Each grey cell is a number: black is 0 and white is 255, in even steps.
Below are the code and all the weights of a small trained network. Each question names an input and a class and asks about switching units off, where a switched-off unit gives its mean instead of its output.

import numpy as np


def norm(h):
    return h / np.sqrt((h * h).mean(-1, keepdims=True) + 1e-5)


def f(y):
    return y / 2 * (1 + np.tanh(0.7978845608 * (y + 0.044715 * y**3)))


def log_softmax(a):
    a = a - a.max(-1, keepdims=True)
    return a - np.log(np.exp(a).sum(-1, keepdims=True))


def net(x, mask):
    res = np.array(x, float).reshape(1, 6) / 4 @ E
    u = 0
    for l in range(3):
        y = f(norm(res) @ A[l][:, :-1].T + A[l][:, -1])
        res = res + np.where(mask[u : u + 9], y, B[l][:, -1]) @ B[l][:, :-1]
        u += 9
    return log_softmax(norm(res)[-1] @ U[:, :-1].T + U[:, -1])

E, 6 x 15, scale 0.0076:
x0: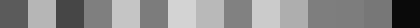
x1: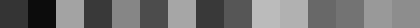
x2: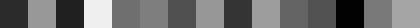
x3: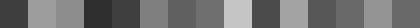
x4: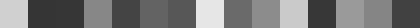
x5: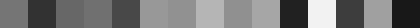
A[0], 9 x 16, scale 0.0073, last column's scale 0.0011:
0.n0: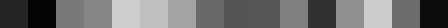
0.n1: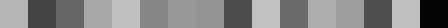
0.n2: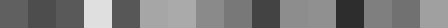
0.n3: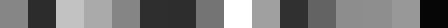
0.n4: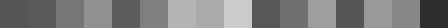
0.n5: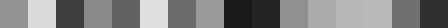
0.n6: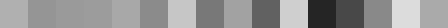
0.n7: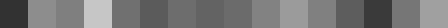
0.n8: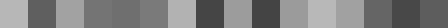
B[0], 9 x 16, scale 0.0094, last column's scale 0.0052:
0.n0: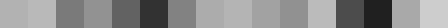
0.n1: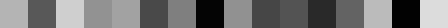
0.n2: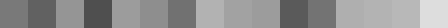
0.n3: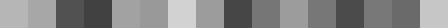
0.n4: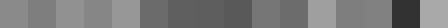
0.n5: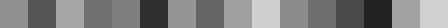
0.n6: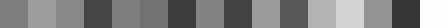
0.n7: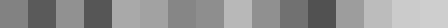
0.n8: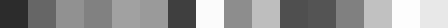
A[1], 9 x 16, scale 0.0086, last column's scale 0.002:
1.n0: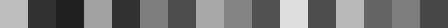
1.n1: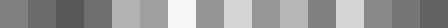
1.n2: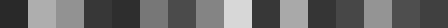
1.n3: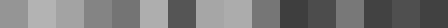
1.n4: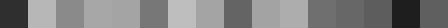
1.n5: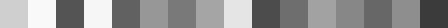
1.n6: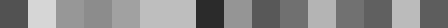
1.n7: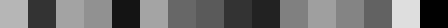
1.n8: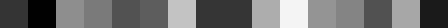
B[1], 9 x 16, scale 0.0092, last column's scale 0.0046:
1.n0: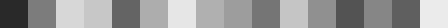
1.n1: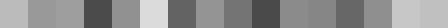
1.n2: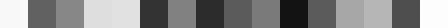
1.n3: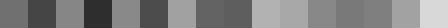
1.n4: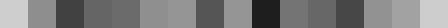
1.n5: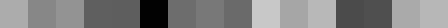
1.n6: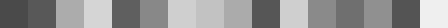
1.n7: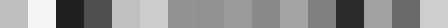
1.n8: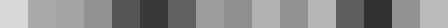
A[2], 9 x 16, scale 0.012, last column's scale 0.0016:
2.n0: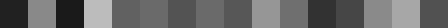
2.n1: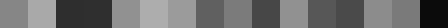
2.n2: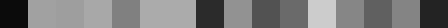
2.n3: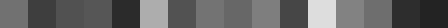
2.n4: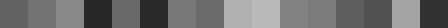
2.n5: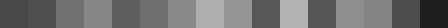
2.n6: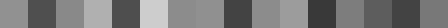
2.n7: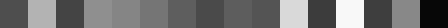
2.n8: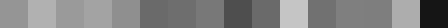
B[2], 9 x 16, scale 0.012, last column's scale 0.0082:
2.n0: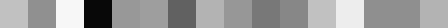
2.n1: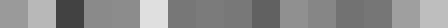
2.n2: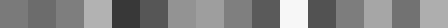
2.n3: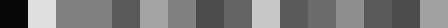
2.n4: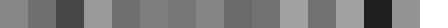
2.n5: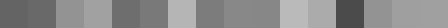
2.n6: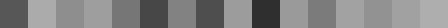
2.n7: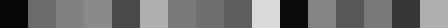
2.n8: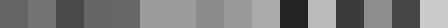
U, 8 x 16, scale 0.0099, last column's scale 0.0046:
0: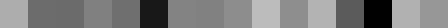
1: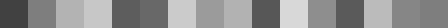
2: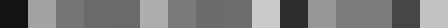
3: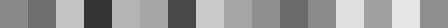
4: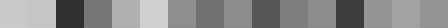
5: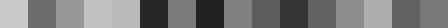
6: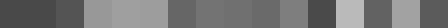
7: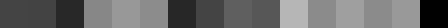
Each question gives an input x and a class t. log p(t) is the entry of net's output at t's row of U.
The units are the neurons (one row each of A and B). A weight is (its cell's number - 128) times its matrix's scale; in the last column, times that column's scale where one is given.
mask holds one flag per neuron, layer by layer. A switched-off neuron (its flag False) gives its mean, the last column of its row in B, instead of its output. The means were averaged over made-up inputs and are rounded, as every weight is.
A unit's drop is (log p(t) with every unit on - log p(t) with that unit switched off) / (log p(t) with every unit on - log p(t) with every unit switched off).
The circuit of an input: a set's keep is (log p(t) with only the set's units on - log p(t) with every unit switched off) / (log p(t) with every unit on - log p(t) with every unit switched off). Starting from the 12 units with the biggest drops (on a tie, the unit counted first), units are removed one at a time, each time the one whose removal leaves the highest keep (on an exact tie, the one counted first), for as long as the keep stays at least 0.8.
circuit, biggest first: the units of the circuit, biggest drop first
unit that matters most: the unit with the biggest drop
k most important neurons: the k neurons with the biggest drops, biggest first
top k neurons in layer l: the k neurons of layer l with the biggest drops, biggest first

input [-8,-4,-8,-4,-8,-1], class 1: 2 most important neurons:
(1.n6 2.n2)
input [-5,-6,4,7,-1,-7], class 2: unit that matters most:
0.n6
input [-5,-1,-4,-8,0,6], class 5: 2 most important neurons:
(0.n1 0.n6)
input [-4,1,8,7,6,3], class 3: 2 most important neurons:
(2.n0 0.n2)
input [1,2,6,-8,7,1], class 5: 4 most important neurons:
(0.n1 1.n6 0.n2 2.n2)
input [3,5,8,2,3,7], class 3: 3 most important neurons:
(2.n0 0.n6 0.n7)
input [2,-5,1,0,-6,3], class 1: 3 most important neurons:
(1.n6 0.n0 2.n2)
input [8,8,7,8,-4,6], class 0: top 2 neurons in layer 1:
(1.n8 1.n7)
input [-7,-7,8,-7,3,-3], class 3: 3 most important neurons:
(2.n0 0.n0 0.n2)
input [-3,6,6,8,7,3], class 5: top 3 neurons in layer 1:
(1.n2 1.n6 1.n8)
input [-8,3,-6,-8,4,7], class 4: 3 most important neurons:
(1.n7 0.n6 0.n3)
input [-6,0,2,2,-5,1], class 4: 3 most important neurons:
(1.n7 2.n1 1.n0)
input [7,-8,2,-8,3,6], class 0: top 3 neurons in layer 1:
(1.n5 1.n2 1.n3)
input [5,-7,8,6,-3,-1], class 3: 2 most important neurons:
(2.n0 0.n7)
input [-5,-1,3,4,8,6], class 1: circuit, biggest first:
(1.n0)
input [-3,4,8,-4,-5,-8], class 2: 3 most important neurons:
(2.n7 0.n6 0.n8)
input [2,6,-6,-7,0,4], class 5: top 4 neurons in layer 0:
(0.n1 0.n5 0.n2 0.n7)
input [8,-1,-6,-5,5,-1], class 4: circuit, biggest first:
(1.n1 1.n4)
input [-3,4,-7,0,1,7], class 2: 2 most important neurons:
(2.n3 0.n7)
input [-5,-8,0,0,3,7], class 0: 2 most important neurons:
(1.n5 0.n6)
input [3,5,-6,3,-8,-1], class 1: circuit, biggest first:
(2.n2)
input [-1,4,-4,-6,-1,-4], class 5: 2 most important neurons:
(0.n1 2.n0)
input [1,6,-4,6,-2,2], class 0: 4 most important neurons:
(0.n1 0.n0 1.n8 2.n4)
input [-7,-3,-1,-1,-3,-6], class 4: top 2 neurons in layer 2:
(2.n1 2.n3)
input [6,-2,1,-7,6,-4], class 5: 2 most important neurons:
(0.n1 1.n6)
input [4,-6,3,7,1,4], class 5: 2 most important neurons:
(1.n2 0.n0)
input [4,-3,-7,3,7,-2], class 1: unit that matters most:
1.n0
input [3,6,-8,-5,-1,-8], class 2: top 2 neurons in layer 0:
(0.n6 0.n7)
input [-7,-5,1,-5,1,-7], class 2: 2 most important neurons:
(0.n6 2.n7)
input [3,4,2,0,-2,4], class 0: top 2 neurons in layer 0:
(0.n0 0.n6)
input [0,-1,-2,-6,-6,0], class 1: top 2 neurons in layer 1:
(1.n2 1.n6)
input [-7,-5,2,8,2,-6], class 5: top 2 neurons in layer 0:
(0.n6 0.n5)
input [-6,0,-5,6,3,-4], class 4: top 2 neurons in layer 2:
(2.n1 2.n0)
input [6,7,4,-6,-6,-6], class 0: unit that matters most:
0.n0
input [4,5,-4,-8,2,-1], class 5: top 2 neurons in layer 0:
(0.n1 0.n5)
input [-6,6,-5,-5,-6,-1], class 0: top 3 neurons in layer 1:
(1.n8 1.n0 1.n2)
